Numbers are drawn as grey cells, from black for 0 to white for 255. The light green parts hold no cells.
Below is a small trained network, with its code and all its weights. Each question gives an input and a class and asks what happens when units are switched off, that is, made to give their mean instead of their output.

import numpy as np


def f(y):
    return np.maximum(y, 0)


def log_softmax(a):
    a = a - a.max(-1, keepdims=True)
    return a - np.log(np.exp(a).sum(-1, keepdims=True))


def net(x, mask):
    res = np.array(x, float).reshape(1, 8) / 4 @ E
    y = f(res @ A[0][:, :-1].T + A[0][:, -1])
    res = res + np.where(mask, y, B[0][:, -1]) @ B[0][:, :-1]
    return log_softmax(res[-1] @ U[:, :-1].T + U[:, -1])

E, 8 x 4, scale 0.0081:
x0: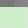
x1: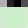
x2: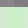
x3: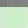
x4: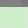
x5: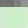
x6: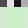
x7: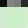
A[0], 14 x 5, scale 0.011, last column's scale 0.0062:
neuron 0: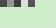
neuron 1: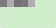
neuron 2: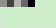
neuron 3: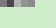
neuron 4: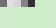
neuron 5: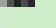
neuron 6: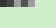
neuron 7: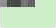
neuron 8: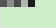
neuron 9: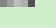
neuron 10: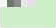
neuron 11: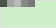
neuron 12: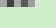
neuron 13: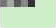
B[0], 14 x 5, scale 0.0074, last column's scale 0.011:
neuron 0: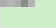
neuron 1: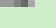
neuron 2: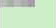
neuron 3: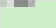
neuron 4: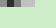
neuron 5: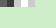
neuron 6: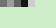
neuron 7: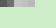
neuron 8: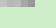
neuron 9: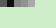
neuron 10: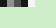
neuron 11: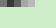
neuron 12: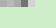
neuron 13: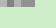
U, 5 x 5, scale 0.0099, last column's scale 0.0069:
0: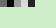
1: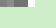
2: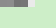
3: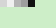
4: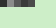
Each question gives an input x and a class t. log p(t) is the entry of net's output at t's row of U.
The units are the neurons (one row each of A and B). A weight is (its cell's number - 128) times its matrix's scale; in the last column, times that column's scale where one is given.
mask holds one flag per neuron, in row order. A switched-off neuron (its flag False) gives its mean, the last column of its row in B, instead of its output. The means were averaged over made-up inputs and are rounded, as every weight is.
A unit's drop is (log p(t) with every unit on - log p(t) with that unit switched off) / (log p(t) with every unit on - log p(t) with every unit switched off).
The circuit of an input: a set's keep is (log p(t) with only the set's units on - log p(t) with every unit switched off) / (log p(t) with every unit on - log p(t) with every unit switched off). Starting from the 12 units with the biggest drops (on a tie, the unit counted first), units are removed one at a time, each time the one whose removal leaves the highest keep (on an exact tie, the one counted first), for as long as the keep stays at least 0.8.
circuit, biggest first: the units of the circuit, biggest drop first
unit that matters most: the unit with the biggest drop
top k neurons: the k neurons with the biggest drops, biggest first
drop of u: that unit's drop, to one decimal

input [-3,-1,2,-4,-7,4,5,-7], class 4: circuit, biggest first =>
[neuron 10]
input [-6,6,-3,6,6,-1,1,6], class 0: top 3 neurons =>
[neuron 5; neuron 10; neuron 7]
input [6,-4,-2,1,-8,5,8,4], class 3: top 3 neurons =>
[neuron 0; neuron 8; neuron 10]
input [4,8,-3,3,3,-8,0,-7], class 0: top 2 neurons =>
[neuron 5; neuron 7]
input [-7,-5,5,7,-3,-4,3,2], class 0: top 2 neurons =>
[neuron 4; neuron 10]
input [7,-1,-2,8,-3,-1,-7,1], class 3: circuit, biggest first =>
[neuron 3; neuron 12]
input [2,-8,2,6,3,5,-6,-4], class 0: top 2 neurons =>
[neuron 9; neuron 4]
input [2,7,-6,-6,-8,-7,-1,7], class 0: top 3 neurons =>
[neuron 5; neuron 10; neuron 7]
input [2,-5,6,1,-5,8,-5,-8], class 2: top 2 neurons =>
[neuron 10; neuron 3]
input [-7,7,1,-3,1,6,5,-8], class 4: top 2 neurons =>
[neuron 10; neuron 4]
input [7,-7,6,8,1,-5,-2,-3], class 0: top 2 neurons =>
[neuron 4; neuron 9]
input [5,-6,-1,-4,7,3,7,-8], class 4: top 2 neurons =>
[neuron 10; neuron 5]
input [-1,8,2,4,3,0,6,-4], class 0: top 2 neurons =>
[neuron 5; neuron 7]
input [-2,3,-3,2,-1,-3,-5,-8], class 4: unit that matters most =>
neuron 10
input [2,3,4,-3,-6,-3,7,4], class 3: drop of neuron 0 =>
0.2
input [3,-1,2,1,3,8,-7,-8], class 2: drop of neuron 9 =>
0.1
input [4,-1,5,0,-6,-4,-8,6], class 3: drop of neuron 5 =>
0.0
